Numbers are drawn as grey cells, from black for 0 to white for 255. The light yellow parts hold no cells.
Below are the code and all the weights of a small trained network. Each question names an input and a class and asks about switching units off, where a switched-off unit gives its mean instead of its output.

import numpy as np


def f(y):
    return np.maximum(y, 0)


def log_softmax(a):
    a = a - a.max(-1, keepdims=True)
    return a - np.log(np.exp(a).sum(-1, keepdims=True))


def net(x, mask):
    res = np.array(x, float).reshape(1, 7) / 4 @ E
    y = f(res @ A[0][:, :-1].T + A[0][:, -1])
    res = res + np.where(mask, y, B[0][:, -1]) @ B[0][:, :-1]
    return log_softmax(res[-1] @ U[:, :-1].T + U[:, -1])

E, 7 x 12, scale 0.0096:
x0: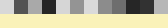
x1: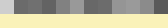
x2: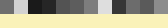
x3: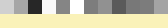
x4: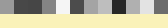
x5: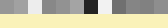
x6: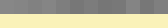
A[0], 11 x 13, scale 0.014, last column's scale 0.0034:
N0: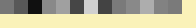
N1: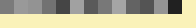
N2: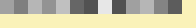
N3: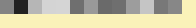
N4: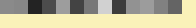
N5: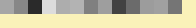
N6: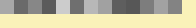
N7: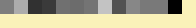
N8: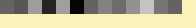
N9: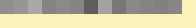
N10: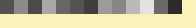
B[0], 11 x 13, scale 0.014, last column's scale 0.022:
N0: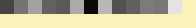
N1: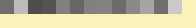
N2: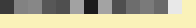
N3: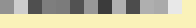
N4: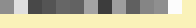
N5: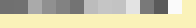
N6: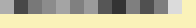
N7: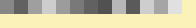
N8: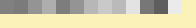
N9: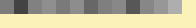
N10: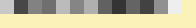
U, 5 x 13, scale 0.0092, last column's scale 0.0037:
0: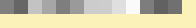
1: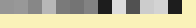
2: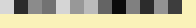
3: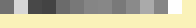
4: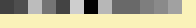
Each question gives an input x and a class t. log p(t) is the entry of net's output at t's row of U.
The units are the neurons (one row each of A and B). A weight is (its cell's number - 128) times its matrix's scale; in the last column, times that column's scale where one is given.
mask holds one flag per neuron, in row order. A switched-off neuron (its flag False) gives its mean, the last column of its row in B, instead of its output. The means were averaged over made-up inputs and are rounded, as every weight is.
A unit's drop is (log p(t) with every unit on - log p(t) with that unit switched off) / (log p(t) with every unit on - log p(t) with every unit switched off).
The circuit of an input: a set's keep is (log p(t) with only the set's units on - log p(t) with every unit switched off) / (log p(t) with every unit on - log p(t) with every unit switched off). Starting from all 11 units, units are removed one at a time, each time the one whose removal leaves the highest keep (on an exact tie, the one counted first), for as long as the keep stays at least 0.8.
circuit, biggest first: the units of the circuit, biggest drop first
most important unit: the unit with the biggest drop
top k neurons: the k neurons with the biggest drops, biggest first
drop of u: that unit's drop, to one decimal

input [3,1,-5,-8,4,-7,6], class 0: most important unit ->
N8
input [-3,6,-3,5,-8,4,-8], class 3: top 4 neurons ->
(N1; N0; N7; N2)
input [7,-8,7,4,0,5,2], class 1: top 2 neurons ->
(N7; N10)
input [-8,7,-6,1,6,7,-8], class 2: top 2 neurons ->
(N10; N0)
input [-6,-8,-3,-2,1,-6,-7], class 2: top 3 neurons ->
(N10; N2; N7)
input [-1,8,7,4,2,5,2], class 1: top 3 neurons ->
(N7; N4; N0)
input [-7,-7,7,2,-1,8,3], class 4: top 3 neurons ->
(N2; N3; N6)
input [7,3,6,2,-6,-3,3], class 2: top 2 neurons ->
(N3; N4)
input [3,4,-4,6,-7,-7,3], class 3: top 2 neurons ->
(N8; N2)
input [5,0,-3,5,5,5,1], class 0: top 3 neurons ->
(N5; N10; N0)
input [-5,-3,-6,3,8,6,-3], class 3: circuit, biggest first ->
(N3; N2)
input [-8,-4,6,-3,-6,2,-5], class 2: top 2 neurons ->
(N10; N3)
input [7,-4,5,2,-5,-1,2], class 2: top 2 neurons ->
(N3; N6)
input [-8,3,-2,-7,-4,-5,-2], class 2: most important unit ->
N10
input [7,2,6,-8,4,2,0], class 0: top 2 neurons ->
(N8; N10)
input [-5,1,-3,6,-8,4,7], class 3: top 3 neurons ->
(N1; N8; N0)
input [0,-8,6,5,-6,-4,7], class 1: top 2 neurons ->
(N8; N7)
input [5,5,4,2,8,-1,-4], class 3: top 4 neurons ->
(N4; N10; N0; N2)
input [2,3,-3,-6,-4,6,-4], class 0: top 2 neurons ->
(N0; N8)
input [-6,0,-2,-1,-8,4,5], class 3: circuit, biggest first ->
(N1)
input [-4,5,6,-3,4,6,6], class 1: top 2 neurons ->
(N4; N7)
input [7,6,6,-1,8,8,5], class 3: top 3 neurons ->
(N4; N2; N10)
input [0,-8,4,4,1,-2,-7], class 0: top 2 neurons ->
(N5; N3)
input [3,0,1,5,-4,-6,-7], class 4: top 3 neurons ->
(N8; N4; N0)
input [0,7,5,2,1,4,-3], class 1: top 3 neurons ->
(N0; N7; N4)
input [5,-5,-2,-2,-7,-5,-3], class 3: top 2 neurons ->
(N10; N7)
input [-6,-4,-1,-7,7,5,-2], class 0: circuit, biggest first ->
(N8)
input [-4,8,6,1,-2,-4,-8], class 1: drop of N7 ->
0.6
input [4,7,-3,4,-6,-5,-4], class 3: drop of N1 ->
0.2
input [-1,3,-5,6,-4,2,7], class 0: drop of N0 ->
0.0
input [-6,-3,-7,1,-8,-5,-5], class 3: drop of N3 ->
0.3
